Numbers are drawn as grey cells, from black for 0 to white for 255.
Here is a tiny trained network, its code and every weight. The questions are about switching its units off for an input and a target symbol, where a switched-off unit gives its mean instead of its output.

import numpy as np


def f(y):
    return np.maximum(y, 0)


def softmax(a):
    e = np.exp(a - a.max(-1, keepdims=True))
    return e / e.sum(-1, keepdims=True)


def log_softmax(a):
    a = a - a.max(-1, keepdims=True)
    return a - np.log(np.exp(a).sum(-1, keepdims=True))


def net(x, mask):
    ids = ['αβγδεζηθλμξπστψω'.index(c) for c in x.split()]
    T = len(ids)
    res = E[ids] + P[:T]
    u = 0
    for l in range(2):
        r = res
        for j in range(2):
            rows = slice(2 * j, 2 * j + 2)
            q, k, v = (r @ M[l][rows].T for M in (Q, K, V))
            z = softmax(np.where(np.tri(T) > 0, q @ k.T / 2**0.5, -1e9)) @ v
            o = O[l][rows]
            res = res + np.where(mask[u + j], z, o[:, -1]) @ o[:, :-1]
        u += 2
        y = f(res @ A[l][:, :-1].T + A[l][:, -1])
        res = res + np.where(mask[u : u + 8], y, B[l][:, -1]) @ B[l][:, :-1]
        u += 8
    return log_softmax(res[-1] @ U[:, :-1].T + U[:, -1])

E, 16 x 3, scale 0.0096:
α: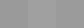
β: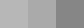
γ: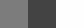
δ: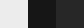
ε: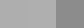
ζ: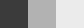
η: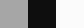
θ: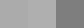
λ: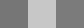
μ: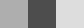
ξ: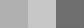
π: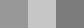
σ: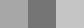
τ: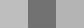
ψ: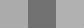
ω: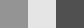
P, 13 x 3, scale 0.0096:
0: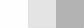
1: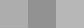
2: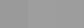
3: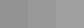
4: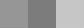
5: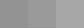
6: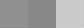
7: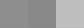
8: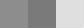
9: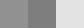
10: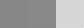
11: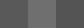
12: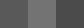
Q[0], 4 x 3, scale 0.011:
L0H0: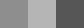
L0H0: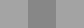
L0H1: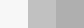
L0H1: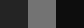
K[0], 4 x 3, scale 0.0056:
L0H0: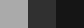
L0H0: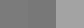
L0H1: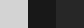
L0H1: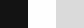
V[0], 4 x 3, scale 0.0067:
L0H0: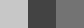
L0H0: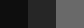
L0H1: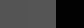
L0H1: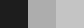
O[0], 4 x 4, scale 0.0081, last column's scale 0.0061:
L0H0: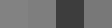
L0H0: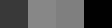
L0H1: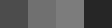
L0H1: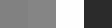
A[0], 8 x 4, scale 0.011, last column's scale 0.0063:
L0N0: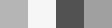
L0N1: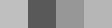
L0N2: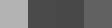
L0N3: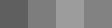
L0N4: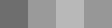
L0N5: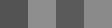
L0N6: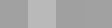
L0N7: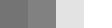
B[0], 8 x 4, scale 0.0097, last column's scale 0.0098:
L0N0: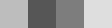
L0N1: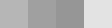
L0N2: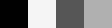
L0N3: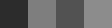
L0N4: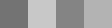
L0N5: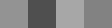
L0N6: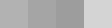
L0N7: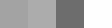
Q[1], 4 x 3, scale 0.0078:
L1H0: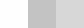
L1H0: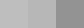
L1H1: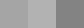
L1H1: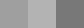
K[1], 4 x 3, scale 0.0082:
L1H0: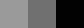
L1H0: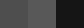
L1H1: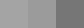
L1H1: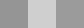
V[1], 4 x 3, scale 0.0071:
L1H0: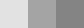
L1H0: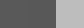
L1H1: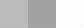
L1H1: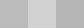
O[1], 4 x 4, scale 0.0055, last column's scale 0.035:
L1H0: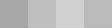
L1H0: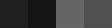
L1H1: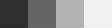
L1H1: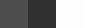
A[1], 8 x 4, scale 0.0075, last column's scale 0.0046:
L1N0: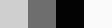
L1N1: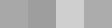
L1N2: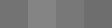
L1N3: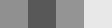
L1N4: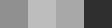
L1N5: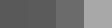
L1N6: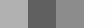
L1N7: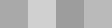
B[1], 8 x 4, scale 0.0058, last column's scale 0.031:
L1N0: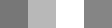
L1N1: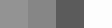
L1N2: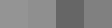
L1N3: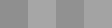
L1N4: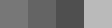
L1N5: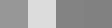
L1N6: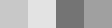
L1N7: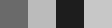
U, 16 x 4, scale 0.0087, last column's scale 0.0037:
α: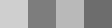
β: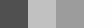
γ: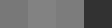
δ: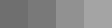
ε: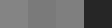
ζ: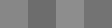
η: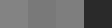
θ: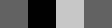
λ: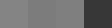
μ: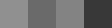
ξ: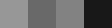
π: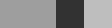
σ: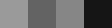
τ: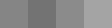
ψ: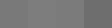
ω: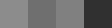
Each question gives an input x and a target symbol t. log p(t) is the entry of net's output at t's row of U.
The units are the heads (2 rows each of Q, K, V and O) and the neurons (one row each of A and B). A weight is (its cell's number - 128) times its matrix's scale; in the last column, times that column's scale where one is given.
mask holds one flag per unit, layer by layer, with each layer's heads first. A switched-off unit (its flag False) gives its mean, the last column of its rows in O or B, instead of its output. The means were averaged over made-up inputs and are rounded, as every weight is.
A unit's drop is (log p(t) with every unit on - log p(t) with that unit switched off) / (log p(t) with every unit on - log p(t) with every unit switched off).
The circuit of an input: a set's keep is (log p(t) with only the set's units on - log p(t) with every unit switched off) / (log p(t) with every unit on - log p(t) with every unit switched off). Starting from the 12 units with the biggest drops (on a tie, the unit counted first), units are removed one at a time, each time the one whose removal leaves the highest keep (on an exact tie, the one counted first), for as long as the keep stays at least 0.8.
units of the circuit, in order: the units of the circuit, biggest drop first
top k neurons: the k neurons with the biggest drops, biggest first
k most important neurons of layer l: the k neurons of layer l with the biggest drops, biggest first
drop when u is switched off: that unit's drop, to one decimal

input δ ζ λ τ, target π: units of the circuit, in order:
L1H1, L0H1
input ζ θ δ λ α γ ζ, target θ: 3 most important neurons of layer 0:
L0N6, L0N7, L0N4
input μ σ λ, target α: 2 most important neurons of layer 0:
L0N0, L0N2
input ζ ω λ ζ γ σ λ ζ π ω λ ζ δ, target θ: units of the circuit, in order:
L1N7, L1H0, L0N7
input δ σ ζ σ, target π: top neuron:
L1N7
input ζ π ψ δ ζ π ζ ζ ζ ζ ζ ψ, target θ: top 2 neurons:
L0N6, L0N7
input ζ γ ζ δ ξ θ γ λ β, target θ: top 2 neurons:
L0N6, L0N7
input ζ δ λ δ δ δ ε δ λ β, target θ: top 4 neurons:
L0N6, L0N7, L1N7, L0N4
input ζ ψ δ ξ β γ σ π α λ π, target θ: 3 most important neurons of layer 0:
L0N6, L0N7, L0N4
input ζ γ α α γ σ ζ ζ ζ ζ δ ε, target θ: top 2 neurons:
L0N6, L0N7
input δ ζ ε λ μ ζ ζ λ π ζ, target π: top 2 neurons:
L1N7, L0N2
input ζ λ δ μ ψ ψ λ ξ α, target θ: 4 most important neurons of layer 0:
L0N6, L0N7, L0N4, L0N1
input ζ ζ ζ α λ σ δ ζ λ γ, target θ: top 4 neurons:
L0N6, L0N7, L1N7, L0N4
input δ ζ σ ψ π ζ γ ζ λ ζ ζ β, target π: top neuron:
L1N7
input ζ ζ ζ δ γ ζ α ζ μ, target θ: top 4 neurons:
L0N6, L0N7, L1N7, L0N4
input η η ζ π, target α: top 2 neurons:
L0N0, L0N2
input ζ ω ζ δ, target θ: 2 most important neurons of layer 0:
L0N6, L0N7
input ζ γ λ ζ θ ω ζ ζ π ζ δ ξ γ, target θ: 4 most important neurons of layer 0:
L0N6, L0N7, L0N4, L0N2
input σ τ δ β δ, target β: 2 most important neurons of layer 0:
L0N2, L0N0
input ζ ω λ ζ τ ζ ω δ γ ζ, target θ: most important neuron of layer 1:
L1N7
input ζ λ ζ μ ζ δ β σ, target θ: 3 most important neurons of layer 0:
L0N6, L0N7, L0N4
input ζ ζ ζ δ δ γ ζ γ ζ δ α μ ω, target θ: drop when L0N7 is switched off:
0.2
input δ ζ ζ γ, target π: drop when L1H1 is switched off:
0.9
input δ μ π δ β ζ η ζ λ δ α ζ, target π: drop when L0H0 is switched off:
0.1
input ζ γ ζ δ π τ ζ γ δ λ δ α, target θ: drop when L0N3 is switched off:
0.0
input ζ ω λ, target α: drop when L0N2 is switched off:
0.3
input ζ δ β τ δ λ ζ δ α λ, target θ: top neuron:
L0N6
